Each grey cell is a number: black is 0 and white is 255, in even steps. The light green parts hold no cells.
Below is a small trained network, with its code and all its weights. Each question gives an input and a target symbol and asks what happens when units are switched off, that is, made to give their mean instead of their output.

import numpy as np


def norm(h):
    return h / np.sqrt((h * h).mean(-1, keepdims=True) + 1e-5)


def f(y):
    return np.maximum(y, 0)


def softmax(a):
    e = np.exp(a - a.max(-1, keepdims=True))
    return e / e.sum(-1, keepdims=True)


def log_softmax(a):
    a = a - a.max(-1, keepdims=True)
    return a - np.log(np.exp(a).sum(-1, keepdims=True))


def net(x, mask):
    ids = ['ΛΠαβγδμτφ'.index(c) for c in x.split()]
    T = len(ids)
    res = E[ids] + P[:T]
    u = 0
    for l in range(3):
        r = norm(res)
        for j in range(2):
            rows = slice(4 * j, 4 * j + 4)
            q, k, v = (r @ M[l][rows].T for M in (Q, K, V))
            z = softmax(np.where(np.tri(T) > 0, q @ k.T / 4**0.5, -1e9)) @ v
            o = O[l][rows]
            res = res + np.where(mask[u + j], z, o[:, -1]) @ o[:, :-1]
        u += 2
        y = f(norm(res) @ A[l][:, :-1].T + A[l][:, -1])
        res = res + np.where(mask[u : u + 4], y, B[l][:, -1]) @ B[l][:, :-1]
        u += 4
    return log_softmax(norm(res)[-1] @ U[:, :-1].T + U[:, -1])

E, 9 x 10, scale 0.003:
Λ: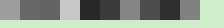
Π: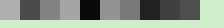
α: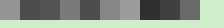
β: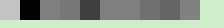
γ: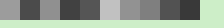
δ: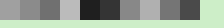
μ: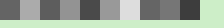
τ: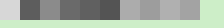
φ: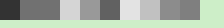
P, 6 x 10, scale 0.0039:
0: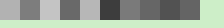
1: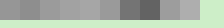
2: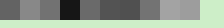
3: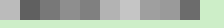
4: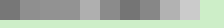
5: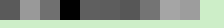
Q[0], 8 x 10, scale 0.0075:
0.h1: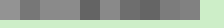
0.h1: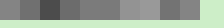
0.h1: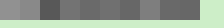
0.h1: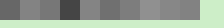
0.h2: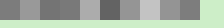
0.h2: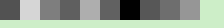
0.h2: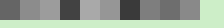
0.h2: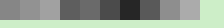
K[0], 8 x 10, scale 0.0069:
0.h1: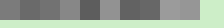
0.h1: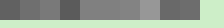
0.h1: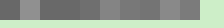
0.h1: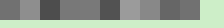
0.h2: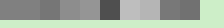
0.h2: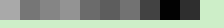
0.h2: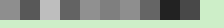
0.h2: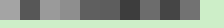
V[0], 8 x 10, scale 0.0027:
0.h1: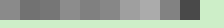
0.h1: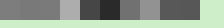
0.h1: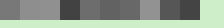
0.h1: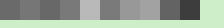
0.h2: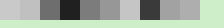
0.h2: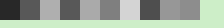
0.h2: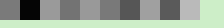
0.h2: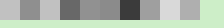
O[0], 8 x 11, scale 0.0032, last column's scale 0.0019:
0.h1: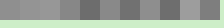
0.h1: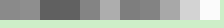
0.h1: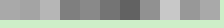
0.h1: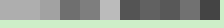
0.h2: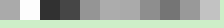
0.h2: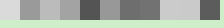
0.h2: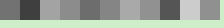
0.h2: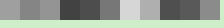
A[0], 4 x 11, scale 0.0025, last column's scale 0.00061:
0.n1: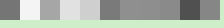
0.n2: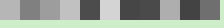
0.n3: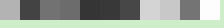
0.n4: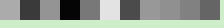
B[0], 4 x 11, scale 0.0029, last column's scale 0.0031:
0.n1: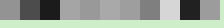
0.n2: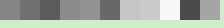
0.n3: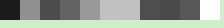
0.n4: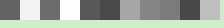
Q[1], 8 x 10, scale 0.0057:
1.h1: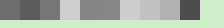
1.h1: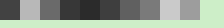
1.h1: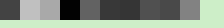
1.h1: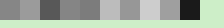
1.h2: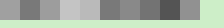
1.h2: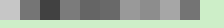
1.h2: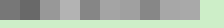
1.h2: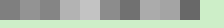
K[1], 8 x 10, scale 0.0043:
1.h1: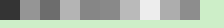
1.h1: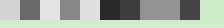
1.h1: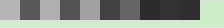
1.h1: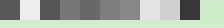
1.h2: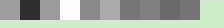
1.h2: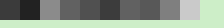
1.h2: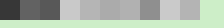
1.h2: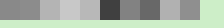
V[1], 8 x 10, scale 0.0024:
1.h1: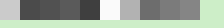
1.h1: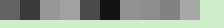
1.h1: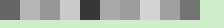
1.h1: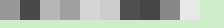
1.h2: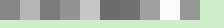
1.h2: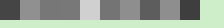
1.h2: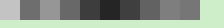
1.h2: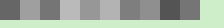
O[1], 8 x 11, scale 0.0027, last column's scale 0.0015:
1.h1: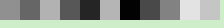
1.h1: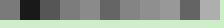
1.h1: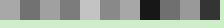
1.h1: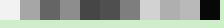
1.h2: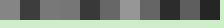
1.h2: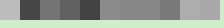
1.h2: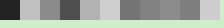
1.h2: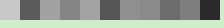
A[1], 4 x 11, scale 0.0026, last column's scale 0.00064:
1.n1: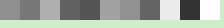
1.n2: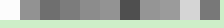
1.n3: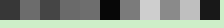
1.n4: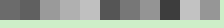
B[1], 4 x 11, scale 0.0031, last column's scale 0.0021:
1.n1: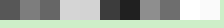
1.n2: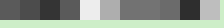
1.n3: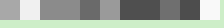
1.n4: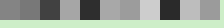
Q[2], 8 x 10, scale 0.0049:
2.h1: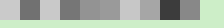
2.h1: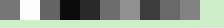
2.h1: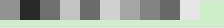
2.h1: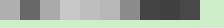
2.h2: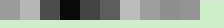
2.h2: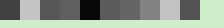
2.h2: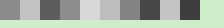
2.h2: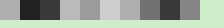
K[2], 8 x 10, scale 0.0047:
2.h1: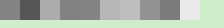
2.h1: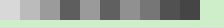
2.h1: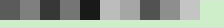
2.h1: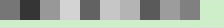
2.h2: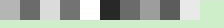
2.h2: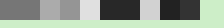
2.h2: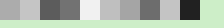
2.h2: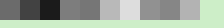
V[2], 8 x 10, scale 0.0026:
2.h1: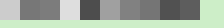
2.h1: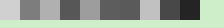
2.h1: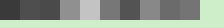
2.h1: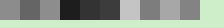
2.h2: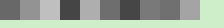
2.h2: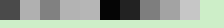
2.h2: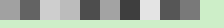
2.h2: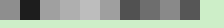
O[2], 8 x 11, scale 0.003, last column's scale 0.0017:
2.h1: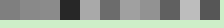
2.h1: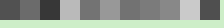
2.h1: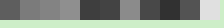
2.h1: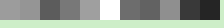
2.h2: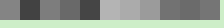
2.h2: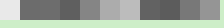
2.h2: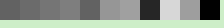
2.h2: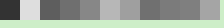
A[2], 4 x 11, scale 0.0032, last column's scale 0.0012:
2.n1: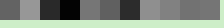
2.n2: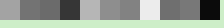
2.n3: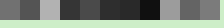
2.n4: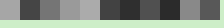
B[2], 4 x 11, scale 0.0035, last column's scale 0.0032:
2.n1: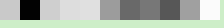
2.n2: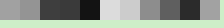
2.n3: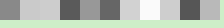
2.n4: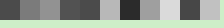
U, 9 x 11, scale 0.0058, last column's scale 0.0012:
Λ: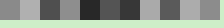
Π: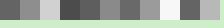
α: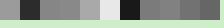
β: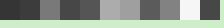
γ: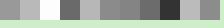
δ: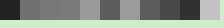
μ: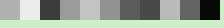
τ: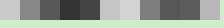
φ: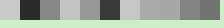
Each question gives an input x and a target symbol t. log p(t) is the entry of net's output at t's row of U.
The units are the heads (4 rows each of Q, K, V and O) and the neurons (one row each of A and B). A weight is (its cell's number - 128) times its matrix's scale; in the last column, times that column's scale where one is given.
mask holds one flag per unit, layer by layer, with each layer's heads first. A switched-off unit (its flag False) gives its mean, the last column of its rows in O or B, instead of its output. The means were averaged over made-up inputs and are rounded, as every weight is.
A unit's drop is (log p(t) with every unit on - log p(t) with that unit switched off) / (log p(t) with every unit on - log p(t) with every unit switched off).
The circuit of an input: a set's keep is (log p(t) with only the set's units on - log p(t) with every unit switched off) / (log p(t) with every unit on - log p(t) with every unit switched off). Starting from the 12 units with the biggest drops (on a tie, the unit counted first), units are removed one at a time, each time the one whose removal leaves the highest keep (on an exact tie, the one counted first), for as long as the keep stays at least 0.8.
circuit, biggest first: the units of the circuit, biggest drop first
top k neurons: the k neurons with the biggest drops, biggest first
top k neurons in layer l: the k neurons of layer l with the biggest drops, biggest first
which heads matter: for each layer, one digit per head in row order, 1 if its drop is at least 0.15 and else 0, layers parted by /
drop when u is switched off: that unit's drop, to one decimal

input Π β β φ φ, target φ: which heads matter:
01 / 01 / 00
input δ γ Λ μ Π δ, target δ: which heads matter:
00 / 10 / 00
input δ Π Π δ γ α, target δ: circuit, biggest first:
(1.h1, 0.n4)
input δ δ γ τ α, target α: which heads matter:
00 / 00 / 00
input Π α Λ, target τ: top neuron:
(1.n1)
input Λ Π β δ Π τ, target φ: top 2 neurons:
(2.n1, 1.n4)
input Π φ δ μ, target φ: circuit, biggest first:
(0.h2, 1.n1, 1.h2)
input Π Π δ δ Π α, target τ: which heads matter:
00 / 01 / 01
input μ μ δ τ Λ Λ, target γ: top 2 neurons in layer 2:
(2.n1, 2.n3)
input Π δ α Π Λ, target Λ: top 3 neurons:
(1.n4, 2.n1, 1.n3)
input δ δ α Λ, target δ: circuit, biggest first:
(0.h2, 1.h1)
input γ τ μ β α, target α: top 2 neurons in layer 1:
(1.n2, 1.n1)
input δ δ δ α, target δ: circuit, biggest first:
(0.h2, 2.h2)
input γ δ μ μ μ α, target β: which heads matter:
00 / 00 / 11
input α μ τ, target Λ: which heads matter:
01 / 11 / 10
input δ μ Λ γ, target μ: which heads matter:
01 / 00 / 00
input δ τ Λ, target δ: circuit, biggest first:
(1.h1)
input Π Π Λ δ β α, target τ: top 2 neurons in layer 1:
(1.n1, 1.n3)
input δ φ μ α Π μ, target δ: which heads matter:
01 / 10 / 00
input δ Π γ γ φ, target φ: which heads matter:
00 / 01 / 00
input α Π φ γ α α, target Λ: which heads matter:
01 / 10 / 10
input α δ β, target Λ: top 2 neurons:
(1.n2, 0.n4)
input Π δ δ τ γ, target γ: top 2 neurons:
(0.n4, 0.n3)
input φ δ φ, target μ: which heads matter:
11 / 10 / 11
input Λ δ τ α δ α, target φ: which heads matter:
00 / 10 / 00
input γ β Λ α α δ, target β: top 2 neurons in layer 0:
(0.n3, 0.n4)
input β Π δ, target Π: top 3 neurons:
(1.n4, 2.n3, 0.n4)
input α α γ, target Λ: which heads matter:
01 / 10 / 00
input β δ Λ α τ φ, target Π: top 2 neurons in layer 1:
(1.n4, 1.n3)
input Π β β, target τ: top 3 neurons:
(1.n1, 1.n3, 0.n4)
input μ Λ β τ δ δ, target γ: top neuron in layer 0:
(0.n1)
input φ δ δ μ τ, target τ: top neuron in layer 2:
(2.n2)
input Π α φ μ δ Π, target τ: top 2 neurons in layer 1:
(1.n1, 1.n3)
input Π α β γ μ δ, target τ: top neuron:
(0.n3)
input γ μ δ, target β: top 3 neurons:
(0.n3, 0.n4, 2.n1)
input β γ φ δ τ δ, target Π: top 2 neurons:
(1.n4, 2.n3)
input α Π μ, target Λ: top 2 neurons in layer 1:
(1.n2, 1.n3)
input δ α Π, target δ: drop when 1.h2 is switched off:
0.0
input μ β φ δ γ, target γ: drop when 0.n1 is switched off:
0.0
